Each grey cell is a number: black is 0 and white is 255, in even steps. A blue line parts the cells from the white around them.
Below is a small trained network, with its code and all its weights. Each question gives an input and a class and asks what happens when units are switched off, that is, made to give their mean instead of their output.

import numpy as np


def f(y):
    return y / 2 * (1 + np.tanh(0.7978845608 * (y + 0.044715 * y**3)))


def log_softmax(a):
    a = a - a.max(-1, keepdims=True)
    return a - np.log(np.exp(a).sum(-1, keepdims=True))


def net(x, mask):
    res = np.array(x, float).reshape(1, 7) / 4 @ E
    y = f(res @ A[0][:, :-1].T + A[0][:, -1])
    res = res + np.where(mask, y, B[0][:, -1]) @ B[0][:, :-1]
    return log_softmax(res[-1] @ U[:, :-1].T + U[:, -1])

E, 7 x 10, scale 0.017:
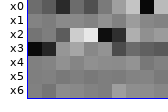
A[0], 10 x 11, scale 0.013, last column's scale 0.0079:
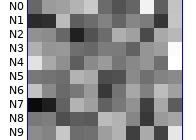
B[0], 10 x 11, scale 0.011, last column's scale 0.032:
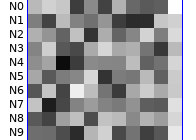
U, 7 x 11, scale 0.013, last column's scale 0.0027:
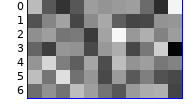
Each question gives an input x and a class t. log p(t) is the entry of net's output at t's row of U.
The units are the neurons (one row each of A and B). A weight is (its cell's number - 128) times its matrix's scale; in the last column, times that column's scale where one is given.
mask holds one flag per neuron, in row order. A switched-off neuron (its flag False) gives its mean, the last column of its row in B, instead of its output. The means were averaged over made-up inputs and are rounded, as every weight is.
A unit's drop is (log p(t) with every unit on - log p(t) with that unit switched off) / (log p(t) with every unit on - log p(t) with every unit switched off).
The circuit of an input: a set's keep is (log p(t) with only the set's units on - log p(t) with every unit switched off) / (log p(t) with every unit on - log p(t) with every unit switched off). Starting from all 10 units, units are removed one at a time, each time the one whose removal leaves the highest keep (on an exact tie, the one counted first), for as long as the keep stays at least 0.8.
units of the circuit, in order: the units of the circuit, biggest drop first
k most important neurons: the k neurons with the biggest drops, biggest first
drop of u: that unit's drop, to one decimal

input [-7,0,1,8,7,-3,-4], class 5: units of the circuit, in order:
N0
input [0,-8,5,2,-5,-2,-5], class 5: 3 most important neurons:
N4, N9, N3
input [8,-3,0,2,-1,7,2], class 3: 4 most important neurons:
N8, N4, N9, N3
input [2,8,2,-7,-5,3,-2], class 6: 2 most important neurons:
N6, N0
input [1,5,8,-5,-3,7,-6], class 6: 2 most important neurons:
N6, N3
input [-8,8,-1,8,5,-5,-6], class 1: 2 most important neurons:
N1, N9
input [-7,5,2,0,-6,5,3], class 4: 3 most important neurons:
N0, N7, N1
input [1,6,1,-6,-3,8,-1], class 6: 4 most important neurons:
N0, N6, N9, N7
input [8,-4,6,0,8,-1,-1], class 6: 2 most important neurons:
N6, N9
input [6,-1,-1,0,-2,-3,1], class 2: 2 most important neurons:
N1, N2
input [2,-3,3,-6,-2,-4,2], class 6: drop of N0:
0.2
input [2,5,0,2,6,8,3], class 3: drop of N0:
0.1
